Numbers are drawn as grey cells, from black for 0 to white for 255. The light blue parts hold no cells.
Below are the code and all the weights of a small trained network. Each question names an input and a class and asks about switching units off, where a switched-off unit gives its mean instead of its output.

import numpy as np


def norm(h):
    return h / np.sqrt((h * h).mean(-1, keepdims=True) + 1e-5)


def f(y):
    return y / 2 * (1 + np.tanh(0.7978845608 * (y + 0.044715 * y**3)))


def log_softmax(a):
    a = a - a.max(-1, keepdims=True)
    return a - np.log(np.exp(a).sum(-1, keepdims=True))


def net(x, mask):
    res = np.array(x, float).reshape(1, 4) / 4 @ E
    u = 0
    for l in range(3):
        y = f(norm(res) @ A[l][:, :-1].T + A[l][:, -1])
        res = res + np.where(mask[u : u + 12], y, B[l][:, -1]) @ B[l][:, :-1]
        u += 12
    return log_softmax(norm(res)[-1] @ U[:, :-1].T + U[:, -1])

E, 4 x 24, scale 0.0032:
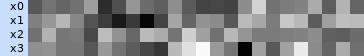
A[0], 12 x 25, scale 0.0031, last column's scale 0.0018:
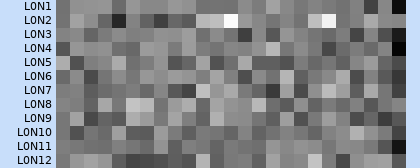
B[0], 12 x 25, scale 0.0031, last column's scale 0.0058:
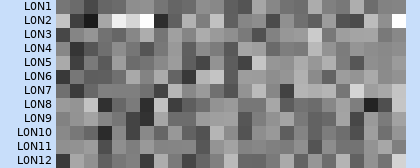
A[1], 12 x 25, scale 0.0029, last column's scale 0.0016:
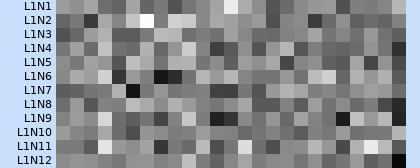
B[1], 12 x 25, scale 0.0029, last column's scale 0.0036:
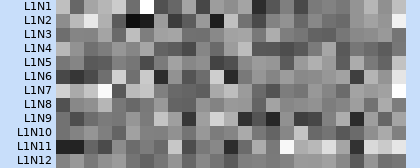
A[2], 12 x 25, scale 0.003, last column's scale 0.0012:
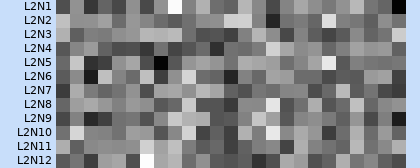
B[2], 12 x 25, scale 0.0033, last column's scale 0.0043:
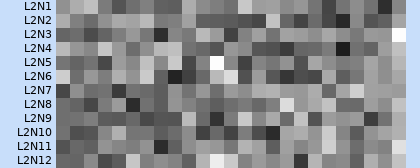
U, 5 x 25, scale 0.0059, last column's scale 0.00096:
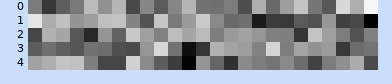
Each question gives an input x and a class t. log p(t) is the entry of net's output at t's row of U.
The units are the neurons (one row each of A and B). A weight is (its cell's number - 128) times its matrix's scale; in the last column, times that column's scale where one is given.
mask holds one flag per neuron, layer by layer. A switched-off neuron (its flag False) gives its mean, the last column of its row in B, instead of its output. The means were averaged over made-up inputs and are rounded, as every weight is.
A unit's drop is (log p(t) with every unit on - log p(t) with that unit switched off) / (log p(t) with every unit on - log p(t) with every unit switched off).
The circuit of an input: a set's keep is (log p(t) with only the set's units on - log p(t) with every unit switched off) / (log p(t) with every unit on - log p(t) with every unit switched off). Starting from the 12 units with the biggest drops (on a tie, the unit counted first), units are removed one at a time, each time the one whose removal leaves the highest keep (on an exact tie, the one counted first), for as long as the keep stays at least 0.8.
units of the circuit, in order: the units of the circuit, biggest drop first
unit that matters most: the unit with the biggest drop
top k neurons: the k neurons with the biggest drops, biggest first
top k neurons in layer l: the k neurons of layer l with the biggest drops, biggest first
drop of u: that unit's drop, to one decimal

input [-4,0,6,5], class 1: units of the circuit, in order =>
[L2N2; L1N11]
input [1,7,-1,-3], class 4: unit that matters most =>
L0N12
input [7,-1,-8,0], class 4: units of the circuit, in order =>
[L0N2; L2N4]
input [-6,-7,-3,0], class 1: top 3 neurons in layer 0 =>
[L0N7; L0N8; L0N9]
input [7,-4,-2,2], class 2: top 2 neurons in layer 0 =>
[L0N2; L0N6]
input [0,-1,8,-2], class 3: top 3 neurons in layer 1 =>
[L1N7; L1N9; L1N2]
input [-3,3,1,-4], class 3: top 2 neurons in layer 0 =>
[L0N2; L0N9]
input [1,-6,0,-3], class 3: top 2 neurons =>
[L0N12; L1N9]
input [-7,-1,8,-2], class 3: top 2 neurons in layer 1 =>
[L1N5; L1N7]
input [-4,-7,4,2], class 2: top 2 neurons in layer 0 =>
[L0N2; L0N9]
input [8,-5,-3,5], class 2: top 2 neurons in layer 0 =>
[L0N2; L0N6]
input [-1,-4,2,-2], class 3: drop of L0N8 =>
0.1
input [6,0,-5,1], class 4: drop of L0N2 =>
1.0
